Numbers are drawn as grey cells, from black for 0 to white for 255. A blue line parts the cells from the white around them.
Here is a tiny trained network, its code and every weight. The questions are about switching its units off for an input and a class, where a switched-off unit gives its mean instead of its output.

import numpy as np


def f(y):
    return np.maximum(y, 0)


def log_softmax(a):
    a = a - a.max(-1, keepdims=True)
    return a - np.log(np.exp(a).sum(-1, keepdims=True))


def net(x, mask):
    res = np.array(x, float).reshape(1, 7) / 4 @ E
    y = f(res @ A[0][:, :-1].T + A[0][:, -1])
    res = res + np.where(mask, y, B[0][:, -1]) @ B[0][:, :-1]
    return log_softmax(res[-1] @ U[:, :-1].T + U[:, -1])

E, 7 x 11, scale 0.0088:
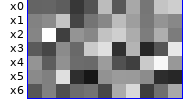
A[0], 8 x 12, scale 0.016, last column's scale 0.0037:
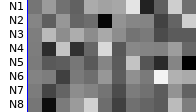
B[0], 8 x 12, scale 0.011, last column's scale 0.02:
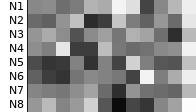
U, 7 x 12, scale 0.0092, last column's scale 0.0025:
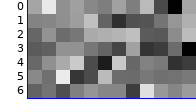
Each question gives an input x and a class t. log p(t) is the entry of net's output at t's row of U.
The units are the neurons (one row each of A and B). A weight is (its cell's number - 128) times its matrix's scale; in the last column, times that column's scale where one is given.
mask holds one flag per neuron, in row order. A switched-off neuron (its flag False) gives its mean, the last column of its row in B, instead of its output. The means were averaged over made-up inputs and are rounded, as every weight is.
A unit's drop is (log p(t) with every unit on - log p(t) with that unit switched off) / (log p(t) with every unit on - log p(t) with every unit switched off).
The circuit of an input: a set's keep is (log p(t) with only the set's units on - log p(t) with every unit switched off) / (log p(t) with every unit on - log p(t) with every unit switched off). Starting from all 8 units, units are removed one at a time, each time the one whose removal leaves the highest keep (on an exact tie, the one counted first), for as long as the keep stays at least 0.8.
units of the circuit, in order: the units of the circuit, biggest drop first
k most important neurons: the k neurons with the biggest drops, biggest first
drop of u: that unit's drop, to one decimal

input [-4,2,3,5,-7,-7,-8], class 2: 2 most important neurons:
[N1, N3]
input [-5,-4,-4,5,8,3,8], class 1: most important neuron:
[N8]
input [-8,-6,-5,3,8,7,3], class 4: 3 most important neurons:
[N2, N1, N5]
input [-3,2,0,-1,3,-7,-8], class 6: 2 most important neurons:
[N6, N7]
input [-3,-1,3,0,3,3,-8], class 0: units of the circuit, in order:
[N4, N3]
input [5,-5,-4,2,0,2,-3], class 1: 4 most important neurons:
[N8, N7, N3, N2]
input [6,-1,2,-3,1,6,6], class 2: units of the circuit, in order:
[N8, N4, N1]
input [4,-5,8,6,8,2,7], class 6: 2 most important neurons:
[N6, N3]
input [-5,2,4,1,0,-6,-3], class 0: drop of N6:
0.3
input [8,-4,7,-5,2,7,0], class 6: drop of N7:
0.0
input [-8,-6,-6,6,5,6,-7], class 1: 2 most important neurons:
[N8, N7]
